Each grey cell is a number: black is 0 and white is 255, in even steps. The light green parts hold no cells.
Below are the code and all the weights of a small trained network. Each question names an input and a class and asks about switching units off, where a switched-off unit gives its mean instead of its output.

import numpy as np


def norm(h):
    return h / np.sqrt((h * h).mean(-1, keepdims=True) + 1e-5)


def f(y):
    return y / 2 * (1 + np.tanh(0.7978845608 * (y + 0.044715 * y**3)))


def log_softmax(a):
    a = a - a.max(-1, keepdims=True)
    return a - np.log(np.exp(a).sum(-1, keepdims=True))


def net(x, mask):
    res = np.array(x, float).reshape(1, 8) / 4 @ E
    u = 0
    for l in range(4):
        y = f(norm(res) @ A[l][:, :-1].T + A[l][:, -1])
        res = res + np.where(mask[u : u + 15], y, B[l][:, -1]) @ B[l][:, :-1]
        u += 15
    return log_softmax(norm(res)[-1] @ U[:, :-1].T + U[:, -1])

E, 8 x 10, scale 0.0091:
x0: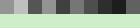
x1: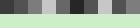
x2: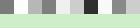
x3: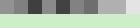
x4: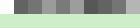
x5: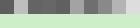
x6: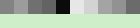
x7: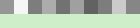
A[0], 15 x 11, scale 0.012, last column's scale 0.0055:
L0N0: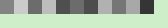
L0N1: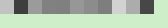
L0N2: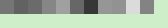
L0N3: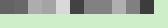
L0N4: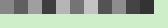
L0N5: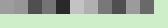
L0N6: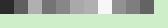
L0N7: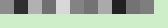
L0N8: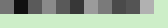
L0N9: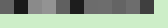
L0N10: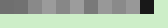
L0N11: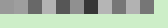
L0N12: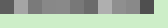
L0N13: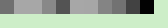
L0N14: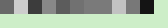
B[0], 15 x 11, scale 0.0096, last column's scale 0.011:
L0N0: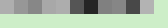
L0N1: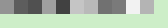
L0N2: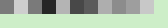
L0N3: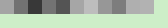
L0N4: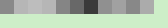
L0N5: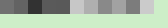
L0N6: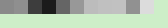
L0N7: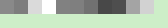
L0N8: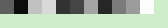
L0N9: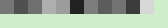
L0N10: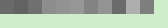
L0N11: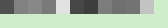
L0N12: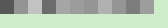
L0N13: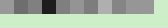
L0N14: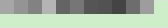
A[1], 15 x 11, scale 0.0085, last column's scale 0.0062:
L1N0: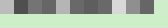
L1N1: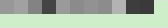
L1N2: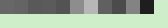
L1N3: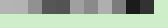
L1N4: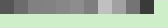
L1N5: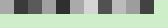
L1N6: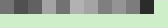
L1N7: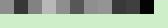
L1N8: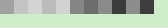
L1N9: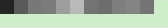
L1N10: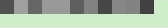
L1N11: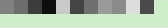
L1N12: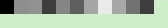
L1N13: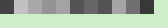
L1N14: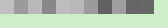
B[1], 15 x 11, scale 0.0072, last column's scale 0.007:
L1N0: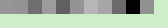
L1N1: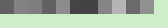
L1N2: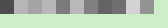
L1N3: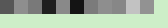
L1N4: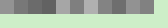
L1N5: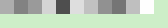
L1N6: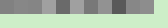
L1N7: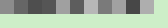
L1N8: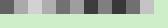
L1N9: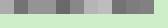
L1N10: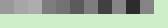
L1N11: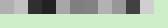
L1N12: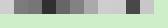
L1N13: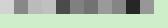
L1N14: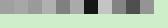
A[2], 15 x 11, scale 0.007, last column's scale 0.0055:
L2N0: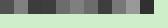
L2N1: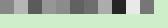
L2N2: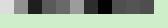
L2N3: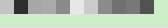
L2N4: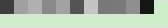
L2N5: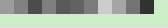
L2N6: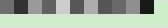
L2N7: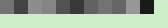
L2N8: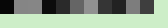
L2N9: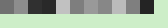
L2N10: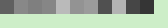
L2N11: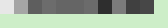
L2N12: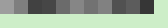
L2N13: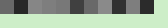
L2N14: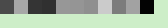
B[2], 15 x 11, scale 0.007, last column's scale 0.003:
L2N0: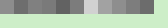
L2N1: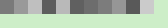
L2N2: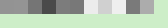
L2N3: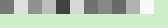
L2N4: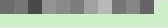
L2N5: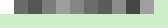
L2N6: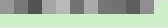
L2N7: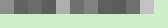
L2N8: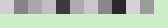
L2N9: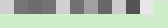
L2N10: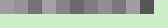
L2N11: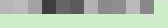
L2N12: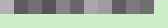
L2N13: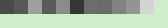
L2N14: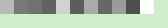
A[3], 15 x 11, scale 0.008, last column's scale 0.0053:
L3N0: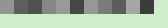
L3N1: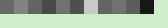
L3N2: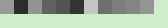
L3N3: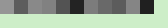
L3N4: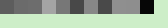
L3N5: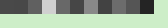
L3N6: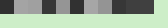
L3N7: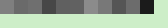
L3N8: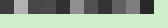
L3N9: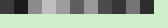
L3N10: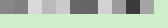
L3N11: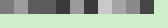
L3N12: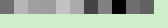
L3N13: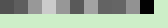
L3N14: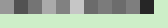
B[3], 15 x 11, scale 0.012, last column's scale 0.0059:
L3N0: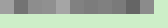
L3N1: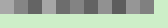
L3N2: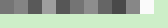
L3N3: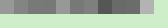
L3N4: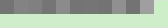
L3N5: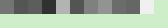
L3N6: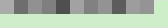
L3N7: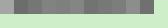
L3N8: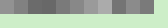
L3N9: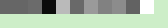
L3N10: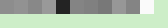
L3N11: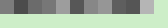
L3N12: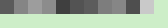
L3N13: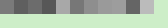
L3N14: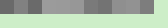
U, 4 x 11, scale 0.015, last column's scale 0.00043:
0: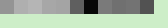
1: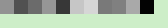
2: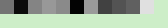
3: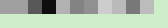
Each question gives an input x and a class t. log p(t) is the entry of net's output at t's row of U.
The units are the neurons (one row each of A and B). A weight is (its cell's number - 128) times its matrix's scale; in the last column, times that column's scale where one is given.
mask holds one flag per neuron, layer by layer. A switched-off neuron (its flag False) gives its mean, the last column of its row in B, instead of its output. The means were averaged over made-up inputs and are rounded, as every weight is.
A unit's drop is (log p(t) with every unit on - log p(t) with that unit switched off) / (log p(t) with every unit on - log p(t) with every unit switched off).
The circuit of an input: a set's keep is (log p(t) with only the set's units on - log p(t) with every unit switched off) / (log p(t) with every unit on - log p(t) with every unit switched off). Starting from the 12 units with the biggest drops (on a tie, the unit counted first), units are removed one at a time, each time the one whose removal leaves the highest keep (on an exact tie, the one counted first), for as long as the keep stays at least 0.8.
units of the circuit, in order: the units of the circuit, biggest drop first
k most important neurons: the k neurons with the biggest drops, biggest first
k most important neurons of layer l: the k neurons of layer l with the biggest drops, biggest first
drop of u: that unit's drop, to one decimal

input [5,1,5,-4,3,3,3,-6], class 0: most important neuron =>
L0N8
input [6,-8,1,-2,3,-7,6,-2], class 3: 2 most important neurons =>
L0N8, L0N1
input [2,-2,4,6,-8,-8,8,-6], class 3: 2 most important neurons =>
L0N6, L0N13
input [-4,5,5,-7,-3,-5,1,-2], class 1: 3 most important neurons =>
L0N7, L0N6, L0N3
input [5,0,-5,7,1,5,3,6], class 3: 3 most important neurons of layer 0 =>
L0N8, L0N0, L0N11
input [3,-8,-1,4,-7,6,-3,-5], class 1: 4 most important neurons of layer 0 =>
L0N2, L0N6, L0N11, L0N14
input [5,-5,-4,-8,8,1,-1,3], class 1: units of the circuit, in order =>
L0N11, L1N5
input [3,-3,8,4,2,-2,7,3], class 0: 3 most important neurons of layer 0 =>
L0N0, L0N6, L0N11
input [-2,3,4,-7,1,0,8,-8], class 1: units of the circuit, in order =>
L0N7, L0N6
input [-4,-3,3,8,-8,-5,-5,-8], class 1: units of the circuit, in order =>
L0N6, L0N7, L0N3
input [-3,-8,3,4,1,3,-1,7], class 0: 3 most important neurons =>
L0N6, L0N14, L0N3
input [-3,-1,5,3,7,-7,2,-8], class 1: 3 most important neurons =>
L0N1, L0N0, L0N11
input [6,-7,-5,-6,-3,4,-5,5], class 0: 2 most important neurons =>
L0N6, L0N4
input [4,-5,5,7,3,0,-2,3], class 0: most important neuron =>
L0N6
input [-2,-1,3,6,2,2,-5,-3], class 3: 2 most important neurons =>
L0N2, L1N11
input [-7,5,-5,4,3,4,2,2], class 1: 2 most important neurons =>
L0N1, L1N5
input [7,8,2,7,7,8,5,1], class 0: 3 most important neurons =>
L0N0, L0N11, L0N6
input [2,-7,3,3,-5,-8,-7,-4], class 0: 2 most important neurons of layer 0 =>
L0N4, L0N8
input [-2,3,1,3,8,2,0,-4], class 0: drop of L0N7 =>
0.1
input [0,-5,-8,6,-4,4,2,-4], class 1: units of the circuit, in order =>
L1N5
